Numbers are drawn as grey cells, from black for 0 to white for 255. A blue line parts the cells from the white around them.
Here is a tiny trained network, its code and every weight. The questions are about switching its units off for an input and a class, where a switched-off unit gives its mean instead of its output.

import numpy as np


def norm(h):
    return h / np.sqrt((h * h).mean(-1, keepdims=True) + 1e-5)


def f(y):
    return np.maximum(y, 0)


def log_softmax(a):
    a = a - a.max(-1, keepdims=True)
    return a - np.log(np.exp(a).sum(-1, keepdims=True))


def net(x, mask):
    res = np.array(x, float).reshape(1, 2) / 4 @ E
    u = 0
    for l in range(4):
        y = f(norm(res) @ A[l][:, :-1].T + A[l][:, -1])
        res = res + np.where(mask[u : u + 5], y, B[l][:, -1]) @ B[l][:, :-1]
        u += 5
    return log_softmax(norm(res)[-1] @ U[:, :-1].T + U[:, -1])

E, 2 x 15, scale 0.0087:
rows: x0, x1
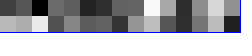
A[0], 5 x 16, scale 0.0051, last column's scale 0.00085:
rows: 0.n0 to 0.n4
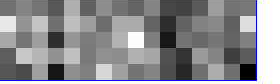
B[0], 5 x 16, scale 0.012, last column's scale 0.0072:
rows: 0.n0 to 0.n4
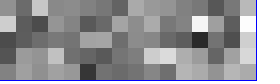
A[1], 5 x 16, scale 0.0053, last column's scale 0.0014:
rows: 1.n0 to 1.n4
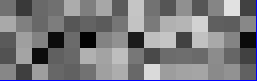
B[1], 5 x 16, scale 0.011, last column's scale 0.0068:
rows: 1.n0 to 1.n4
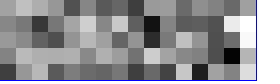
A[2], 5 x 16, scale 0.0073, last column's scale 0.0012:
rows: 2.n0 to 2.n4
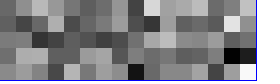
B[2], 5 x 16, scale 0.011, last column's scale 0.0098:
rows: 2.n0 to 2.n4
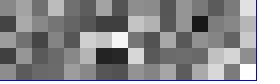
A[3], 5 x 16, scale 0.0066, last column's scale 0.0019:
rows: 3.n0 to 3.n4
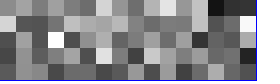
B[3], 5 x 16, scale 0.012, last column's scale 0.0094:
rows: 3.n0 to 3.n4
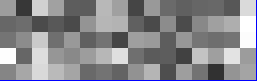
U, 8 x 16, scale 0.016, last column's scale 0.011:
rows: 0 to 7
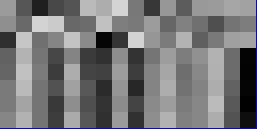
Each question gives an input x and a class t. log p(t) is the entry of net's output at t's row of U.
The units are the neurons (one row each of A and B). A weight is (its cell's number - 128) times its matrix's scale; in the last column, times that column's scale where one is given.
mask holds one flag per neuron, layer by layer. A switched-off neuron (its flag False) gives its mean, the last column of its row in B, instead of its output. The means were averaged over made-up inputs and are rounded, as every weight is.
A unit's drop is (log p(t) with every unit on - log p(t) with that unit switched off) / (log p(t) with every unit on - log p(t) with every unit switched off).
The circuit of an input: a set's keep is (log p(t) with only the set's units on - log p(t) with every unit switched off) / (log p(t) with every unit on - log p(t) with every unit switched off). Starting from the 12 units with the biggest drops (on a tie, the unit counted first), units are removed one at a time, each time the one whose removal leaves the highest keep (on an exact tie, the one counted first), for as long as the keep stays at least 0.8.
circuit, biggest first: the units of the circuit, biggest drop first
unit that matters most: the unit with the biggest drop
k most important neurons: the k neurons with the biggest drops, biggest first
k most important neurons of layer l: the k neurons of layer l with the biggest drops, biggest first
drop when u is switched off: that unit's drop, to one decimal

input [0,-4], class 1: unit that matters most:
0.n1
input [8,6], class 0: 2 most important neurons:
[2.n2, 1.n2]
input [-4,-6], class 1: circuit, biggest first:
[0.n1, 1.n1]
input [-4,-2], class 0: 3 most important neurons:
[0.n3, 0.n4, 0.n0]
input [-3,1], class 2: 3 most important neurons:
[1.n1, 2.n1, 1.n3]
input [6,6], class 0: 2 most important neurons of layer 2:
[2.n2, 2.n1]
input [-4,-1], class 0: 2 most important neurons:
[0.n3, 0.n4]
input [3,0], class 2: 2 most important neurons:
[0.n0, 2.n2]
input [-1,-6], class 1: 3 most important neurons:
[0.n1, 0.n3, 1.n3]
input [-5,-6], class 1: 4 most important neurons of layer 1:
[1.n3, 1.n1, 1.n2, 1.n4]
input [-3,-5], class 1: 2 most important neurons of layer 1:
[1.n1, 1.n2]
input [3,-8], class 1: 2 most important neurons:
[0.n1, 1.n3]
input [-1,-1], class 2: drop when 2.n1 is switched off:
0.5
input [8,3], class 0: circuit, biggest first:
[2.n2]
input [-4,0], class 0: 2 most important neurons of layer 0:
[0.n3, 0.n4]
